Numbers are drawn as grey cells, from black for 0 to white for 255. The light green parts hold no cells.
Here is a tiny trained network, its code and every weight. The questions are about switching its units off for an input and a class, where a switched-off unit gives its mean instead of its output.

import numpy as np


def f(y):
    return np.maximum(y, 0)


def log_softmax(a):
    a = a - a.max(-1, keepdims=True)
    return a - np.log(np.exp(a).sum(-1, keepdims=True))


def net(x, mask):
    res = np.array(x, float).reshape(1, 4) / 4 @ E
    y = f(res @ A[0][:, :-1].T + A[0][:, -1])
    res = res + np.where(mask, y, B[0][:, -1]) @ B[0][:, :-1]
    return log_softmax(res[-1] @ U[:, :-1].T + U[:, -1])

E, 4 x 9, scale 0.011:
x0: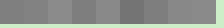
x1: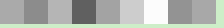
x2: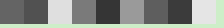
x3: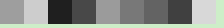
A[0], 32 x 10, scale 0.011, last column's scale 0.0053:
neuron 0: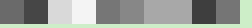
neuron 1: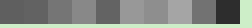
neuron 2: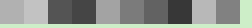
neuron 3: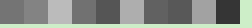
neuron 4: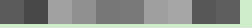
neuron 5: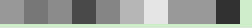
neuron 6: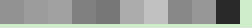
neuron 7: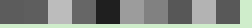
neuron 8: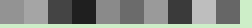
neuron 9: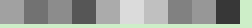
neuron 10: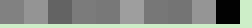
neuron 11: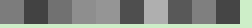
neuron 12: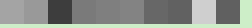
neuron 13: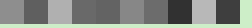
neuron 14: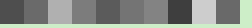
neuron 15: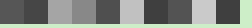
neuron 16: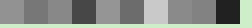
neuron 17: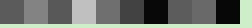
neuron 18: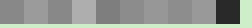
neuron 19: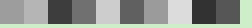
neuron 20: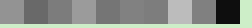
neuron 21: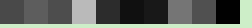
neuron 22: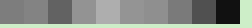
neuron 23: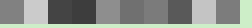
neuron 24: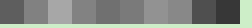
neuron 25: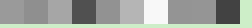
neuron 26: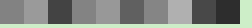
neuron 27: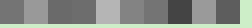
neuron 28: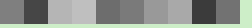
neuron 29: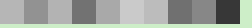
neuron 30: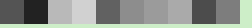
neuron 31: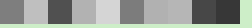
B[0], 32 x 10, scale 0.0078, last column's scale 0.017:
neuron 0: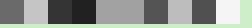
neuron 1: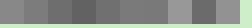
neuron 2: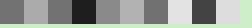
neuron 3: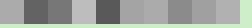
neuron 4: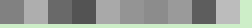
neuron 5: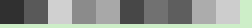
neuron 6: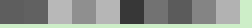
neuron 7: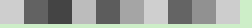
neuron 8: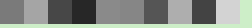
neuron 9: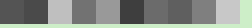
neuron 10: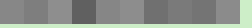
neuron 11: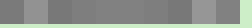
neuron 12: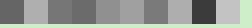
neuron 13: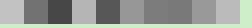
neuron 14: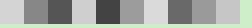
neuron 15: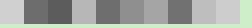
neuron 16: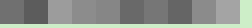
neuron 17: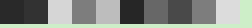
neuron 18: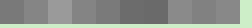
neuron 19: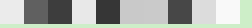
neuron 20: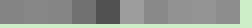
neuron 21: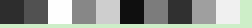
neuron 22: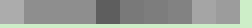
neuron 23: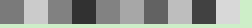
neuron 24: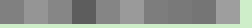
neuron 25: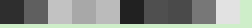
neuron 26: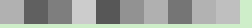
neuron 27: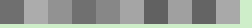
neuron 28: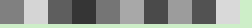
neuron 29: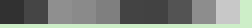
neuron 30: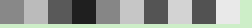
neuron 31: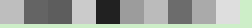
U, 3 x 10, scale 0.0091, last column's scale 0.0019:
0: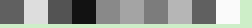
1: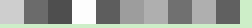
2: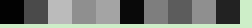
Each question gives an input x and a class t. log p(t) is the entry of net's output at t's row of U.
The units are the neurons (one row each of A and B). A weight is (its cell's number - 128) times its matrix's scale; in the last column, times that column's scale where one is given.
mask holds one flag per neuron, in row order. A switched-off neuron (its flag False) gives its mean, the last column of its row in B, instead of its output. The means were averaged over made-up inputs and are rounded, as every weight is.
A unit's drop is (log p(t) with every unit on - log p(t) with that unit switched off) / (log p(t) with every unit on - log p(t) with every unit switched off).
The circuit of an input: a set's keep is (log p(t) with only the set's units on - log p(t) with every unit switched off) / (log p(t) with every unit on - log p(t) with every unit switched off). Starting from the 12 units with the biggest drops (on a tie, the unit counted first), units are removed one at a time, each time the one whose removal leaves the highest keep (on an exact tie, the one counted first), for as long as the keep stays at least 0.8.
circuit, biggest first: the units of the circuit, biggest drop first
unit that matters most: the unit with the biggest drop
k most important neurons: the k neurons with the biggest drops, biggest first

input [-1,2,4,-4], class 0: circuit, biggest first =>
neuron 30
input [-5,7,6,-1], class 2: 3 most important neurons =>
neuron 25; neuron 19; neuron 5
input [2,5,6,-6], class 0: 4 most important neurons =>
neuron 0; neuron 30; neuron 19; neuron 28
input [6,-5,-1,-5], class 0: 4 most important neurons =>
neuron 30; neuron 0; neuron 25; neuron 28
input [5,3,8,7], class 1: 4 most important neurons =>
neuron 14; neuron 15; neuron 7; neuron 13
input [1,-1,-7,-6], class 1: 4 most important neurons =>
neuron 19; neuron 31; neuron 26; neuron 2
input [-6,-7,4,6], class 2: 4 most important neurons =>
neuron 21; neuron 17; neuron 30; neuron 0
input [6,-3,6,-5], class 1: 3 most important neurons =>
neuron 7; neuron 15; neuron 14
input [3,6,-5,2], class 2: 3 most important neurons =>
neuron 25; neuron 5; neuron 9
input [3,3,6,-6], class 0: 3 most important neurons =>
neuron 0; neuron 30; neuron 19
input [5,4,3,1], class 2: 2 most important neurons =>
neuron 19; neuron 31
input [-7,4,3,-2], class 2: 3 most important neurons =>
neuron 19; neuron 31; neuron 25
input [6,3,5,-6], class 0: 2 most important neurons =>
neuron 0; neuron 30
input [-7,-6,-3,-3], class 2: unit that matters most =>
neuron 21
